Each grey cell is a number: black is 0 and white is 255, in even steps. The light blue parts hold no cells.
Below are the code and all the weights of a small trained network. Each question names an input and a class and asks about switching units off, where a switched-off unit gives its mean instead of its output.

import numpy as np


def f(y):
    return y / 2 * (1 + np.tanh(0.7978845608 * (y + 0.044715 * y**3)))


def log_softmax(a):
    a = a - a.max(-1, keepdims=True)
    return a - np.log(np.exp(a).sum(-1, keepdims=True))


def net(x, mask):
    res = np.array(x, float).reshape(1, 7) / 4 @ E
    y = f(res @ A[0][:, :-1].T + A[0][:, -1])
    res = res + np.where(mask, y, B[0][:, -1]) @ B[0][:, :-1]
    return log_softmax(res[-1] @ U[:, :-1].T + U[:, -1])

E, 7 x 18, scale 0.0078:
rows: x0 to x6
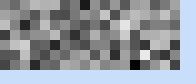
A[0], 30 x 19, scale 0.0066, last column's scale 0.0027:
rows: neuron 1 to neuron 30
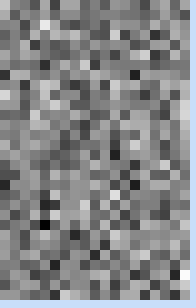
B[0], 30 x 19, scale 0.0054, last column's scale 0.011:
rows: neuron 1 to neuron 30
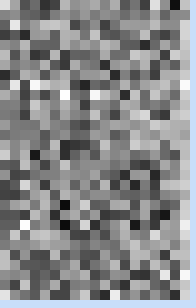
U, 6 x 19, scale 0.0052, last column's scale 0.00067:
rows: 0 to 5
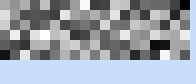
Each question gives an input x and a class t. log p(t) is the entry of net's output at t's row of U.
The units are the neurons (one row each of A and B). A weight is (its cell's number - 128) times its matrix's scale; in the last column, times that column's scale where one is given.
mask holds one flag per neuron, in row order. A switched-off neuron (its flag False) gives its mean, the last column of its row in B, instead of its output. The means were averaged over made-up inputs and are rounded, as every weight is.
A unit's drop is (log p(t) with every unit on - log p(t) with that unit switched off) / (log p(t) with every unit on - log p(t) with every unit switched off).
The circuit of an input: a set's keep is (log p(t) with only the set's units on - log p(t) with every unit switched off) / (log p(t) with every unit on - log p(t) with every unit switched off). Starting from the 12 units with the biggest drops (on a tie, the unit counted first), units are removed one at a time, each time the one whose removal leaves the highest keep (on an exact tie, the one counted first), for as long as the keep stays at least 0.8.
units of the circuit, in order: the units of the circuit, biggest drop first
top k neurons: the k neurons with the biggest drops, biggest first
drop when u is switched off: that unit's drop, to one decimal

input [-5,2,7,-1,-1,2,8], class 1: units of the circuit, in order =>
(neuron 1)
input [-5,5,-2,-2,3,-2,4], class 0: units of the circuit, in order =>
(neuron 30; neuron 23)
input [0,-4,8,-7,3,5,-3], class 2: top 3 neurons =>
(neuron 28; neuron 15; neuron 6)
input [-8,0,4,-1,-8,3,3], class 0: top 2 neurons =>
(neuron 21; neuron 10)
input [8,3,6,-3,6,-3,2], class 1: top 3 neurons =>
(neuron 1; neuron 10; neuron 27)
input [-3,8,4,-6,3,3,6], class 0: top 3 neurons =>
(neuron 23; neuron 21; neuron 30)
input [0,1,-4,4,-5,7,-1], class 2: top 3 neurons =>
(neuron 6; neuron 26; neuron 29)
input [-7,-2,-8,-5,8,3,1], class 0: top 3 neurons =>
(neuron 30; neuron 21; neuron 7)
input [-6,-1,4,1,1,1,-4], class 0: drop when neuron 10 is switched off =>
0.2
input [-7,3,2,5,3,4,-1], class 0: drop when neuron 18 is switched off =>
0.1
